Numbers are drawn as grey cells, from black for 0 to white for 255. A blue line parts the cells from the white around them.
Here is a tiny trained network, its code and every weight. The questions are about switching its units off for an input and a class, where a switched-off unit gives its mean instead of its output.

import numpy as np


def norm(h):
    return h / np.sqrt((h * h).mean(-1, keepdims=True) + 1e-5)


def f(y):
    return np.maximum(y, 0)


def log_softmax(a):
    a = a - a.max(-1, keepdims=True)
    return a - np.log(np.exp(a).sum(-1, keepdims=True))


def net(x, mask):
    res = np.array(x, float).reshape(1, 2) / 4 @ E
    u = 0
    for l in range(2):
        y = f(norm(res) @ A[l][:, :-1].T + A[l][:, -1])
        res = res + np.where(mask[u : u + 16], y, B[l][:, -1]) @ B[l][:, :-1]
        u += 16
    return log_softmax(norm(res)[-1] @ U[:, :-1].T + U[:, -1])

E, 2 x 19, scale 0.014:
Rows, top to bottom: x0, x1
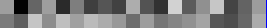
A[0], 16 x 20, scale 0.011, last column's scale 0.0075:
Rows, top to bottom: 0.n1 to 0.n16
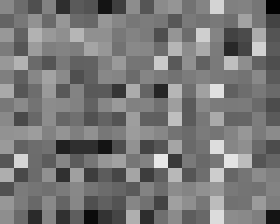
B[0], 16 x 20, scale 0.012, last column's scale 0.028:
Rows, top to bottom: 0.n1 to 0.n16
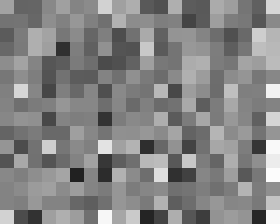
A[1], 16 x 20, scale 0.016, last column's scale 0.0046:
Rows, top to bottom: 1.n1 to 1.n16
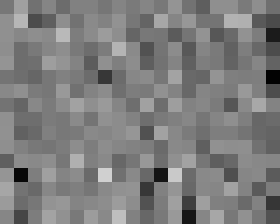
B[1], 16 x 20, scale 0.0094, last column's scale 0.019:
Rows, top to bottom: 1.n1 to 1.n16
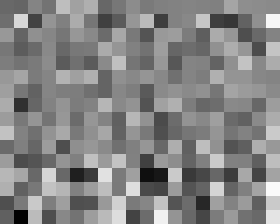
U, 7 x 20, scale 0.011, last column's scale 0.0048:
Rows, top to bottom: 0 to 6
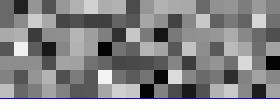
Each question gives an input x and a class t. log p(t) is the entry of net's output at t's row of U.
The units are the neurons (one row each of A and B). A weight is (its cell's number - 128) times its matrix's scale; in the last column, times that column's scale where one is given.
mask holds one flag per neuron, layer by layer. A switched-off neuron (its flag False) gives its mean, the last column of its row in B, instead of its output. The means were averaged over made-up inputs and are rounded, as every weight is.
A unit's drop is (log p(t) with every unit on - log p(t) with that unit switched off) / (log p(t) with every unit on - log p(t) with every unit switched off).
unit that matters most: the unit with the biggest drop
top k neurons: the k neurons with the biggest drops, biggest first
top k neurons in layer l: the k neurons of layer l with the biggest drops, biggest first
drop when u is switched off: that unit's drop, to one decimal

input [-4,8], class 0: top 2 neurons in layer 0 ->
0.n16, 0.n11
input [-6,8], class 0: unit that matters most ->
0.n7
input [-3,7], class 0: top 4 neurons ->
0.n16, 0.n11, 0.n1, 0.n13
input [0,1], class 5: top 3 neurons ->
0.n13, 0.n7, 0.n12
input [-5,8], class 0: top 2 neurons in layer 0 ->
0.n7, 0.n16
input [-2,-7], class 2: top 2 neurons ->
0.n12, 0.n5
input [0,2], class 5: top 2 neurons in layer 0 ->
0.n13, 0.n7
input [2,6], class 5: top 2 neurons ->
0.n13, 0.n12
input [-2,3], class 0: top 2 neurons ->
0.n7, 0.n16
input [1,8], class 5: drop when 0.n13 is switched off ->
0.1
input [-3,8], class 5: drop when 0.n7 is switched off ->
0.5
